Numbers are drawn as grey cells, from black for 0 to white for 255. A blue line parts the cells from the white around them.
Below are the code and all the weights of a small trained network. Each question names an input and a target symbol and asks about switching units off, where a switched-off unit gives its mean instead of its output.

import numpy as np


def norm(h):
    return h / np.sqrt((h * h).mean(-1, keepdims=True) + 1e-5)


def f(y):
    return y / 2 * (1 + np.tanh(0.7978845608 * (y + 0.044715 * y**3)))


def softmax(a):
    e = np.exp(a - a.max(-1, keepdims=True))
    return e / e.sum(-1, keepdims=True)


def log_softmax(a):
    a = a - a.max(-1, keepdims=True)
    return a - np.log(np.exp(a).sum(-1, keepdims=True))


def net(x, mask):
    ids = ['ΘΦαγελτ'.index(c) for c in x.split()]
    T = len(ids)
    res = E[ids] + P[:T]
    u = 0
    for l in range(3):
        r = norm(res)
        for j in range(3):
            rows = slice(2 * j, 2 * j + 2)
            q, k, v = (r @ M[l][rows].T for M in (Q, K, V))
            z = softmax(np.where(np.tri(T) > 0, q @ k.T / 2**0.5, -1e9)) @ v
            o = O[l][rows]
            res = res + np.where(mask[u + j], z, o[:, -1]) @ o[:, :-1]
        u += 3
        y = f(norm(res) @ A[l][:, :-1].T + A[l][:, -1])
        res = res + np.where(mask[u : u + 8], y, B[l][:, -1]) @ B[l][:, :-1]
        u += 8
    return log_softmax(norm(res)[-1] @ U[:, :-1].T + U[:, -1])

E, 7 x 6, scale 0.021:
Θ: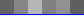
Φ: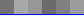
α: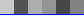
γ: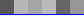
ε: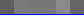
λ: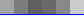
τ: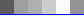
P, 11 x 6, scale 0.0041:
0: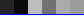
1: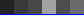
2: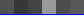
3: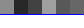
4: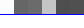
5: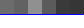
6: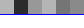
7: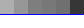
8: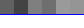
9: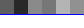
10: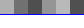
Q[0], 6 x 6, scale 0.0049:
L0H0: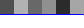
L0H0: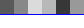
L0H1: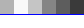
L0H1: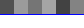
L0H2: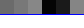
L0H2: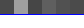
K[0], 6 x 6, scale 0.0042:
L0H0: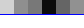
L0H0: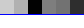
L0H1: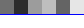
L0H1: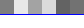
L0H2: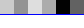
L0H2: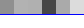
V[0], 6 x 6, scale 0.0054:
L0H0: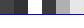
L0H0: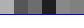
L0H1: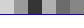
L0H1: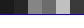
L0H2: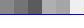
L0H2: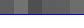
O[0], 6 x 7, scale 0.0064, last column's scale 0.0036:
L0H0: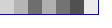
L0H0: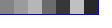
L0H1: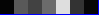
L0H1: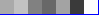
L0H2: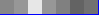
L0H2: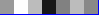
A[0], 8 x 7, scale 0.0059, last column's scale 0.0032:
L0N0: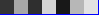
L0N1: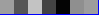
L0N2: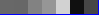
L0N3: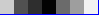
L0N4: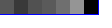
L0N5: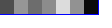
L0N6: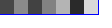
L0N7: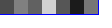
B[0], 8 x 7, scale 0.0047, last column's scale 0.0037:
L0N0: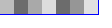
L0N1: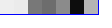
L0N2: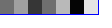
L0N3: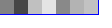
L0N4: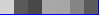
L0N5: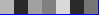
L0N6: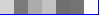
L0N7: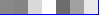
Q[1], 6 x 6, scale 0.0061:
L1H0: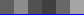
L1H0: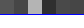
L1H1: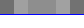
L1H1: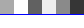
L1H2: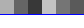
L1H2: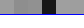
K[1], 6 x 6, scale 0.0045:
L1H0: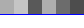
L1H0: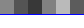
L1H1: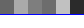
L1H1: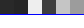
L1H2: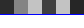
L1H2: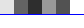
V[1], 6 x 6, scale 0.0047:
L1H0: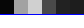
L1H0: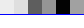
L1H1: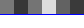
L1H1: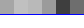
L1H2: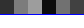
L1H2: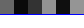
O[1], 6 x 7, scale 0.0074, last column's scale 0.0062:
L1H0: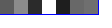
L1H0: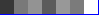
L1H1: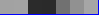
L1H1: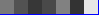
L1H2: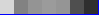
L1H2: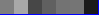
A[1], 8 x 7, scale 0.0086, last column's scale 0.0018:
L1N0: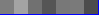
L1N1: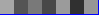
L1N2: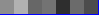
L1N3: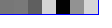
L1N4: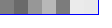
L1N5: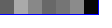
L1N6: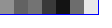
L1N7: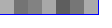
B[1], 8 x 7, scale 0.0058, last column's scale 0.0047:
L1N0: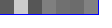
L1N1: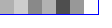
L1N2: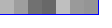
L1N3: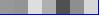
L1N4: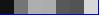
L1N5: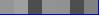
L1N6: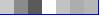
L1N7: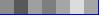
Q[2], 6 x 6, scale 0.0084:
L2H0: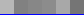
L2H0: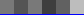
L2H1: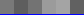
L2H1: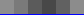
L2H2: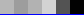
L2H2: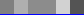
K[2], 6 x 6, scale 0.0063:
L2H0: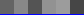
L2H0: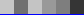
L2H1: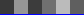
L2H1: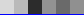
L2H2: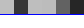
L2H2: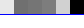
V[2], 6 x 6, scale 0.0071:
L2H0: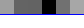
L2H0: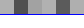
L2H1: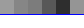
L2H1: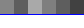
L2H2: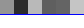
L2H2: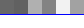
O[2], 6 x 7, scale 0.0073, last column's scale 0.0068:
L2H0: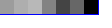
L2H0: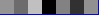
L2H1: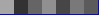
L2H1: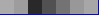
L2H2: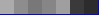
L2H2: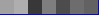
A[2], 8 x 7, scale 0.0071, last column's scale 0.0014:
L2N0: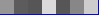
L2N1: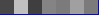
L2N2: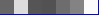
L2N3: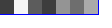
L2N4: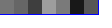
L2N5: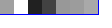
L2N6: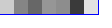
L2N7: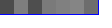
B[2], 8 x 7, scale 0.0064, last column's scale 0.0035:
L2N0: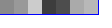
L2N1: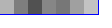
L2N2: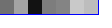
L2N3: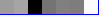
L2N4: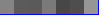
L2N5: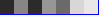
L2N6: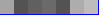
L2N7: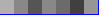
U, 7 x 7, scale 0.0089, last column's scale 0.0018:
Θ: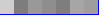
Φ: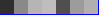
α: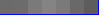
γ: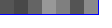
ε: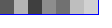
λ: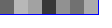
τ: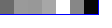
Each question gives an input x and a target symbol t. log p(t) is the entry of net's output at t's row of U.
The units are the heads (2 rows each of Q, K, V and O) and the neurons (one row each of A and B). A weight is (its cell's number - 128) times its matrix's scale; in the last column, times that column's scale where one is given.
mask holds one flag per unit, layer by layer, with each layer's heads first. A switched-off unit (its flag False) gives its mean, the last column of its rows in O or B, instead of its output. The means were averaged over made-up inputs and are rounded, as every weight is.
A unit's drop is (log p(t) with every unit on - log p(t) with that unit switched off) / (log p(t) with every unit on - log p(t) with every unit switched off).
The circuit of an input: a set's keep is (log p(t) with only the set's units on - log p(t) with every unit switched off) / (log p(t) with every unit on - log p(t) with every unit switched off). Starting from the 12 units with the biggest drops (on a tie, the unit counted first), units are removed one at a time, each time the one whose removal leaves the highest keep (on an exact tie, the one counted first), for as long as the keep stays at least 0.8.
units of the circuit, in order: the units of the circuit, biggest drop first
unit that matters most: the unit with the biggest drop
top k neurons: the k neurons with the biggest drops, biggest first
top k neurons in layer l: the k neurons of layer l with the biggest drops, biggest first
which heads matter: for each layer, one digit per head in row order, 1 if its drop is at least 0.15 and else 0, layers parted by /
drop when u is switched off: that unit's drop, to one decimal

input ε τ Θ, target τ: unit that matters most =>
L1H2
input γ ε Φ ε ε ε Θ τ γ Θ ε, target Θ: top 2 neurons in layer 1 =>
L1N4, L1N1
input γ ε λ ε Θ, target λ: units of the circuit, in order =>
L2H0, L0N6
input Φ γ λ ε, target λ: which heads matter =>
110 / 100 / 101
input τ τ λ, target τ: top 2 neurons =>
L0N3, L1N4
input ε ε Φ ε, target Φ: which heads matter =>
110 / 100 / 101
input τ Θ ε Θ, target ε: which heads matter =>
001 / 000 / 000
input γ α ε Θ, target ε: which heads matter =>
000 / 010 / 000
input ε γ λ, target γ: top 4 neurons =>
L0N3, L1N4, L1N1, L1N3
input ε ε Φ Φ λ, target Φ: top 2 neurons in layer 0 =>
L0N3, L0N6
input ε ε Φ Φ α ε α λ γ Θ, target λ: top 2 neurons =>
L2N5, L1N6
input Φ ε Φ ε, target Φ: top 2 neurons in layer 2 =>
L2N3, L2N0
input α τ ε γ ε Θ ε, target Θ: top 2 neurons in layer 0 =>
L0N6, L0N3
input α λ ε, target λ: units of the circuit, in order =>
L2H0
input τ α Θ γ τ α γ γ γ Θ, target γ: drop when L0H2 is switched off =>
0.2
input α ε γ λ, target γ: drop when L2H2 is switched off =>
0.3
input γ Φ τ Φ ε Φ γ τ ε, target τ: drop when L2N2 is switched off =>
0.1
